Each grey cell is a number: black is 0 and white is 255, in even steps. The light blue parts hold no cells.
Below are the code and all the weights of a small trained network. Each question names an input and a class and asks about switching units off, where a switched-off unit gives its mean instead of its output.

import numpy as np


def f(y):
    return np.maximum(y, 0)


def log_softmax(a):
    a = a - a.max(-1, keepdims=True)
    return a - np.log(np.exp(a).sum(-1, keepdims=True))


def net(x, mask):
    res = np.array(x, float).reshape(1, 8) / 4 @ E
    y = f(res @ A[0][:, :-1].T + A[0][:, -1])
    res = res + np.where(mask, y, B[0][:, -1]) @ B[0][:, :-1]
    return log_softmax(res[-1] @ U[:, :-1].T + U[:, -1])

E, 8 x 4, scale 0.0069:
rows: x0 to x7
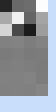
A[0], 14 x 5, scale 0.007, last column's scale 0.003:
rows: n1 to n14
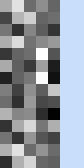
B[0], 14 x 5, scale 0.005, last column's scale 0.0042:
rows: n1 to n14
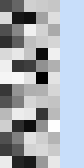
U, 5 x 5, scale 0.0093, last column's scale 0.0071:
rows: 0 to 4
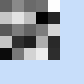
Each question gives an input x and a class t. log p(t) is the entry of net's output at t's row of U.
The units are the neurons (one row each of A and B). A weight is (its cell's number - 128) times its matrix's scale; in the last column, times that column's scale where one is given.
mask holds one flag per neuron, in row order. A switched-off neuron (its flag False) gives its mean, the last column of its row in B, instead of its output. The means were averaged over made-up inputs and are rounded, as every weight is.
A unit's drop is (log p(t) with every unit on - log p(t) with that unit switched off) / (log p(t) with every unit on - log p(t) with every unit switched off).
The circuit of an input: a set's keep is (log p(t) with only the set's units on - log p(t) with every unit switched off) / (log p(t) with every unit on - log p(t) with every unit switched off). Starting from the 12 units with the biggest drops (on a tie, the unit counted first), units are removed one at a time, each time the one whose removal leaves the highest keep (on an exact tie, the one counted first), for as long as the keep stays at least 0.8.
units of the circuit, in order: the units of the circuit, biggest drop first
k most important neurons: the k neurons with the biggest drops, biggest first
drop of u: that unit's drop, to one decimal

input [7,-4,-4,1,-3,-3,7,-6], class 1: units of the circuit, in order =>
[n7; n5]
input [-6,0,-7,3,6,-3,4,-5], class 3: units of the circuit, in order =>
[n2; n14; n11]
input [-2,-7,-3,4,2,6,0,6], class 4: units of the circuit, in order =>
[n9; n12]
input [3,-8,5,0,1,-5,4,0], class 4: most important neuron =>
[n3]
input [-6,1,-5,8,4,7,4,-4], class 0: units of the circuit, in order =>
[n7; n5]
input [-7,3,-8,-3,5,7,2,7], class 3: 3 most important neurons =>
[n2; n14; n11]
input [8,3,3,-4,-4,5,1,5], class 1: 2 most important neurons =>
[n7; n5]
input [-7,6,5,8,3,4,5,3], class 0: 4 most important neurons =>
[n7; n5; n4; n13]
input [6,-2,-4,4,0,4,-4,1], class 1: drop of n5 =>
0.3
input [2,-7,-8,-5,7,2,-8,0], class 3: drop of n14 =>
0.4
